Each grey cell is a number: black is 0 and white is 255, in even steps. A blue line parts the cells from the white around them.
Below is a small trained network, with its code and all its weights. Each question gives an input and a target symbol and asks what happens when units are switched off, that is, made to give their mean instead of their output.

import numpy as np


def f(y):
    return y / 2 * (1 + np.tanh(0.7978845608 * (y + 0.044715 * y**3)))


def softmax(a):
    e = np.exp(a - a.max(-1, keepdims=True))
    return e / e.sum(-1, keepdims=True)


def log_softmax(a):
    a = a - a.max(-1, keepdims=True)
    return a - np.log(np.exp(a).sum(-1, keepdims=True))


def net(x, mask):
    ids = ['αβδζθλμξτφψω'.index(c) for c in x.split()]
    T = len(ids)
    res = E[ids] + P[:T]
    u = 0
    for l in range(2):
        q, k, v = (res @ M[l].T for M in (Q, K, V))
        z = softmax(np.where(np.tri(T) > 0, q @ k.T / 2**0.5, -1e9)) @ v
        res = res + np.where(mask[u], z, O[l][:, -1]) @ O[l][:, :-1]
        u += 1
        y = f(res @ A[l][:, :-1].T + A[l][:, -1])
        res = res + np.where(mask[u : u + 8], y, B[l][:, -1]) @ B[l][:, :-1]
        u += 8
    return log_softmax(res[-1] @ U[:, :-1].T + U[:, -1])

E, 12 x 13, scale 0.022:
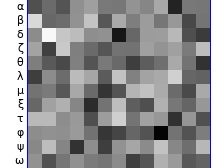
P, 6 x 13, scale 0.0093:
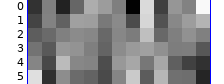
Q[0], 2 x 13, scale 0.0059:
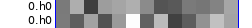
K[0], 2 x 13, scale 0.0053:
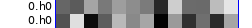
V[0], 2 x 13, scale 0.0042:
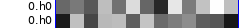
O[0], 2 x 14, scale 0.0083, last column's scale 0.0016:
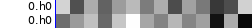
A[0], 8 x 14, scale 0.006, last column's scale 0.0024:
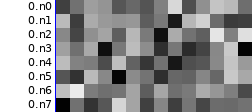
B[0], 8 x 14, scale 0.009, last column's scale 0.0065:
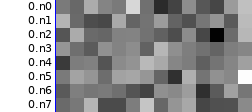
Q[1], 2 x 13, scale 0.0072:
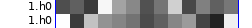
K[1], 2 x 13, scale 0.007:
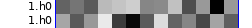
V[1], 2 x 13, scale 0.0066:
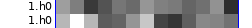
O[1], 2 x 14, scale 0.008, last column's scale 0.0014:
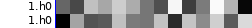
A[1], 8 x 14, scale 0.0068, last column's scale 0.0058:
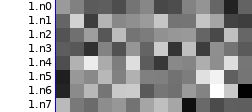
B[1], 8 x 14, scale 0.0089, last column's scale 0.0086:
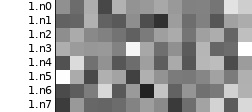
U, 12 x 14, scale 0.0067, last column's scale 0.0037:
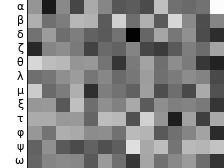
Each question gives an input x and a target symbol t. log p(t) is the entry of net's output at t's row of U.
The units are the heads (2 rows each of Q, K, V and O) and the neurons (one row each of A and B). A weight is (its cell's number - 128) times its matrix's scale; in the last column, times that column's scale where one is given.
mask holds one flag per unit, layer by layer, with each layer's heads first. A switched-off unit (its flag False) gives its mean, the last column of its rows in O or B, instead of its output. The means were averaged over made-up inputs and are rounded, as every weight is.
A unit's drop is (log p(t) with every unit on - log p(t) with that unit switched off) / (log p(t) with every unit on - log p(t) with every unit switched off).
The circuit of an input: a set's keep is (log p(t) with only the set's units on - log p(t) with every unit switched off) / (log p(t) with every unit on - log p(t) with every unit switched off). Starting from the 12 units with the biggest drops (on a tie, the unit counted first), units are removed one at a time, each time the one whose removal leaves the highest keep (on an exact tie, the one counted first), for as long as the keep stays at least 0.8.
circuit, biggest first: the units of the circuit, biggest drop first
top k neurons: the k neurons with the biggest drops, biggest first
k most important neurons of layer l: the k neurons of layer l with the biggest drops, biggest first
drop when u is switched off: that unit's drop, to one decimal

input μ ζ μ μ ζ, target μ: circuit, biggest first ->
(1.h0)
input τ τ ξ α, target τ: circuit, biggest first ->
(0.n7; 1.n3)
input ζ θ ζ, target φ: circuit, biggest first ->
(1.n6; 0.h0; 1.h0; 0.n0)
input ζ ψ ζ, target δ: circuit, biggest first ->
(0.n0; 1.n4; 0.n5; 1.n3)
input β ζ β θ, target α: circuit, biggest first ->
(1.n0; 0.n1)
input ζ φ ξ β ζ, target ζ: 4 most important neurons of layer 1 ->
(1.n6; 1.n4; 1.n3; 1.n0)
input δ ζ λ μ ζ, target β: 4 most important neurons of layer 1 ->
(1.n4; 1.n6; 1.n1; 1.n2)
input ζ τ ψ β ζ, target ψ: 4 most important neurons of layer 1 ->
(1.n6; 1.n3; 1.n5; 1.n2)
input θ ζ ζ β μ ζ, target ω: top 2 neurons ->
(1.n4; 0.n0)
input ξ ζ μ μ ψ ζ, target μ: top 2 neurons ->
(0.n0; 0.n2)
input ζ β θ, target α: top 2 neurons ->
(1.n0; 0.n5)
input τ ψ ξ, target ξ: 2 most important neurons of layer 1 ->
(1.n5; 1.n3)
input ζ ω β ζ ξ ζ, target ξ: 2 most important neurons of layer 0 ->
(0.n5; 0.n0)
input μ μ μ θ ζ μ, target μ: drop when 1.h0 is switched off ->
0.4
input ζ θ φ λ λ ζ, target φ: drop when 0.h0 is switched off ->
1.5
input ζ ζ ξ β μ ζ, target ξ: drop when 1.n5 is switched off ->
0.2
